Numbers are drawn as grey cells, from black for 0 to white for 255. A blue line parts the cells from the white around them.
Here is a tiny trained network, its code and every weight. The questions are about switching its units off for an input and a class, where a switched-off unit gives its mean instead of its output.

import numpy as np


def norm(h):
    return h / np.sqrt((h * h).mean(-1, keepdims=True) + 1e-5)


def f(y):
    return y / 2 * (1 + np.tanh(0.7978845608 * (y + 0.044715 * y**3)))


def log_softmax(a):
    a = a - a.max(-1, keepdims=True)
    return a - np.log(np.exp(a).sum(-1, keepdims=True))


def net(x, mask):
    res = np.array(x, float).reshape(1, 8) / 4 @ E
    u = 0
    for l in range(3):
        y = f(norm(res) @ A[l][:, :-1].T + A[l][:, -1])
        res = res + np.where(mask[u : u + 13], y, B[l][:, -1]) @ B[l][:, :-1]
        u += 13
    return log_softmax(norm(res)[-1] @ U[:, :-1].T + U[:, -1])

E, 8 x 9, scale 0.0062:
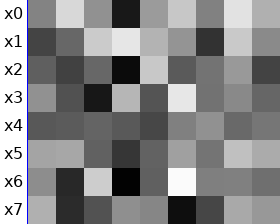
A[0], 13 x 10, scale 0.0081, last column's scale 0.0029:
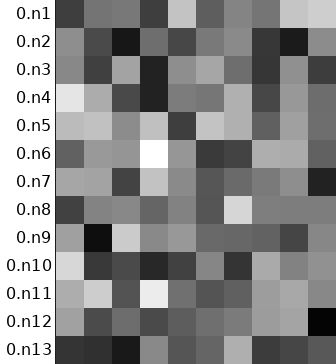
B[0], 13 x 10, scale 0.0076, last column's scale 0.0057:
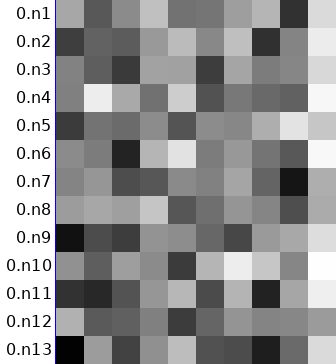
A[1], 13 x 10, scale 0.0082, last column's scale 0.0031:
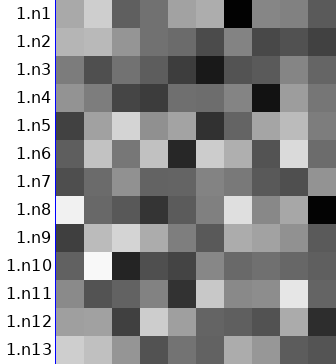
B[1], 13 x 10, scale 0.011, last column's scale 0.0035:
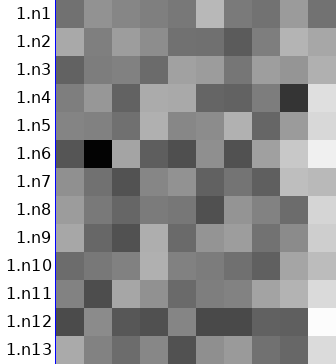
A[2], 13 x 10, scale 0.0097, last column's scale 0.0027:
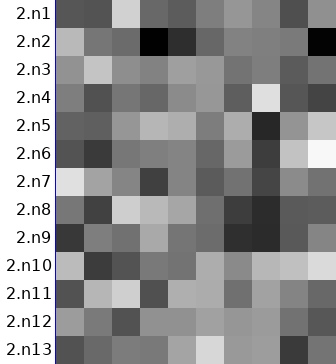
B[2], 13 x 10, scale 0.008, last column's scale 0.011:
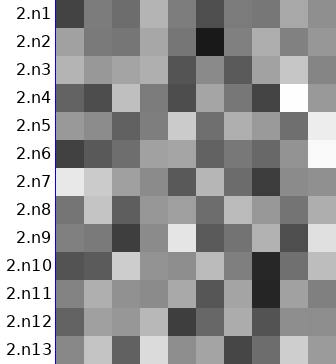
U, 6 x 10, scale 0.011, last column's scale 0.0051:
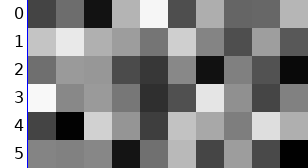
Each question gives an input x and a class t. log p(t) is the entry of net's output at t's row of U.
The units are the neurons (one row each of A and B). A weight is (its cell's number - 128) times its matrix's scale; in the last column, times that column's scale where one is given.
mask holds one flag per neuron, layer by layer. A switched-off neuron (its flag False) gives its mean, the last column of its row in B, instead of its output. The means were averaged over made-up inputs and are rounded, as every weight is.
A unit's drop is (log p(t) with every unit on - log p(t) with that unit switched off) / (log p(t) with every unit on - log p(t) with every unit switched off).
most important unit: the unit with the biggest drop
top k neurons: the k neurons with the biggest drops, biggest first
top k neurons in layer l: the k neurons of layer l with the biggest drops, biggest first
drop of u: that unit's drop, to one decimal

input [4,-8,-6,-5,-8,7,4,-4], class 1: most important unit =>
0.n4
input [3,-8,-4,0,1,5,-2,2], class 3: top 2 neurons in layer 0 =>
[0.n4; 0.n13]
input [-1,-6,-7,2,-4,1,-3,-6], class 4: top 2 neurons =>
[0.n5; 1.n6]
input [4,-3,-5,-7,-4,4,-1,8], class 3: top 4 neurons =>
[0.n9; 0.n13; 0.n2; 2.n7]
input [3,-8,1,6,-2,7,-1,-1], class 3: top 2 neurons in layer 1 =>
[1.n8; 1.n13]
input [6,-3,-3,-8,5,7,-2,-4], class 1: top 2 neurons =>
[0.n4; 0.n10]
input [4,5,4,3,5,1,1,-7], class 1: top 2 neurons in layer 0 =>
[0.n10; 0.n5]
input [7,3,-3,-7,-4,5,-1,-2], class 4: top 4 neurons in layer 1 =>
[1.n9; 1.n5; 1.n4; 1.n12]
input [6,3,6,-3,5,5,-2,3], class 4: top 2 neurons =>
[2.n4; 0.n4]
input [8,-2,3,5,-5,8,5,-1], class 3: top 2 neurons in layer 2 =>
[2.n2; 2.n6]
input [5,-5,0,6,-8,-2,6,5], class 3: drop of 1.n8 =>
0.3
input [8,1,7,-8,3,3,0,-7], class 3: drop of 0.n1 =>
0.2
